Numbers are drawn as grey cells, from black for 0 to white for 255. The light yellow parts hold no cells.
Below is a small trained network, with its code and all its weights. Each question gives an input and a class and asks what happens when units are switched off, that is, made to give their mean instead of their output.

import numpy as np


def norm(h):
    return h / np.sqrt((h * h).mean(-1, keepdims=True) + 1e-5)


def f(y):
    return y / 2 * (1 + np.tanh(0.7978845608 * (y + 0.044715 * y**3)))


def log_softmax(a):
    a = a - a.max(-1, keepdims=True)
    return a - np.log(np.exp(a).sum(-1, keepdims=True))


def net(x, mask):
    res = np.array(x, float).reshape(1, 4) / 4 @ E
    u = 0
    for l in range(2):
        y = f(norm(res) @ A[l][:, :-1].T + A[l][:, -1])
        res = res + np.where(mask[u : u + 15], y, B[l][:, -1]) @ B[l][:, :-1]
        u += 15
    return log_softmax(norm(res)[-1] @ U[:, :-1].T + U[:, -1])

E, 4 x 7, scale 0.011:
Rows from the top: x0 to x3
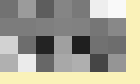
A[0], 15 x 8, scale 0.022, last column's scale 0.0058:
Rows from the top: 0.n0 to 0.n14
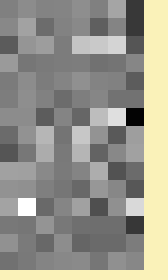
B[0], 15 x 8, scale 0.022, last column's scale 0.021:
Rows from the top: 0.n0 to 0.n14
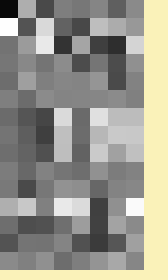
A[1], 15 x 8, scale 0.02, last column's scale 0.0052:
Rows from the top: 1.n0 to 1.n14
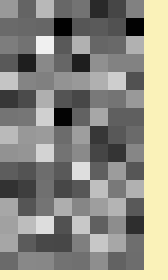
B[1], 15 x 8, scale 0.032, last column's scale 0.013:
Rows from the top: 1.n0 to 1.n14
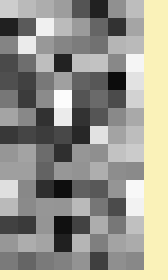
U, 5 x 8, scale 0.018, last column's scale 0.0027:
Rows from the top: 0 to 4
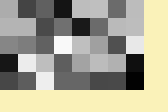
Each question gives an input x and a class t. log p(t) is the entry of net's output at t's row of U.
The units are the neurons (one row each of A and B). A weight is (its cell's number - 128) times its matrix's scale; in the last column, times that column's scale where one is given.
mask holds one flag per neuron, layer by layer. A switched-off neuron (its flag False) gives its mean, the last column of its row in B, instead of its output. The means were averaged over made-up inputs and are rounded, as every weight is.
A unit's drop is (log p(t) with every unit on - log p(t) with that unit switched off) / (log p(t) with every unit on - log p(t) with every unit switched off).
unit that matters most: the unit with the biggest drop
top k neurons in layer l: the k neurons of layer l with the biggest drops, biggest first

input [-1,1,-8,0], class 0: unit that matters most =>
0.n7
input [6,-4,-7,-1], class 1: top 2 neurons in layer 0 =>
(0.n11; 0.n2)
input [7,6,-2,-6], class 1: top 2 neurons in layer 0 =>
(0.n2; 0.n11)
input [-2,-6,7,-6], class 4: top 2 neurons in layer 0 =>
(0.n11; 0.n6)
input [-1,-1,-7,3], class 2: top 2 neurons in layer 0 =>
(0.n7; 0.n8)
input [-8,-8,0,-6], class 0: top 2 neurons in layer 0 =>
(0.n2; 0.n11)
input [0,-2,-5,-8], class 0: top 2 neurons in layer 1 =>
(1.n3; 1.n10)
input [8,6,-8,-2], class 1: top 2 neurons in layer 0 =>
(0.n11; 0.n2)
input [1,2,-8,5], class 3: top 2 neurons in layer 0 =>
(0.n2; 0.n6)
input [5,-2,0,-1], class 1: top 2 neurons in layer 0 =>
(0.n11; 0.n2)
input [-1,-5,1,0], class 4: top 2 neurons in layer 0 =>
(0.n11; 0.n2)
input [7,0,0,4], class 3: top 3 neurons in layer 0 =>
(0.n2; 0.n7; 0.n8)
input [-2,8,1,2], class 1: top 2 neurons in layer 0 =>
(0.n7; 0.n6)
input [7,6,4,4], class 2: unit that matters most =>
0.n6
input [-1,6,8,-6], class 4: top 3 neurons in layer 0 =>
(0.n11; 0.n6; 0.n7)
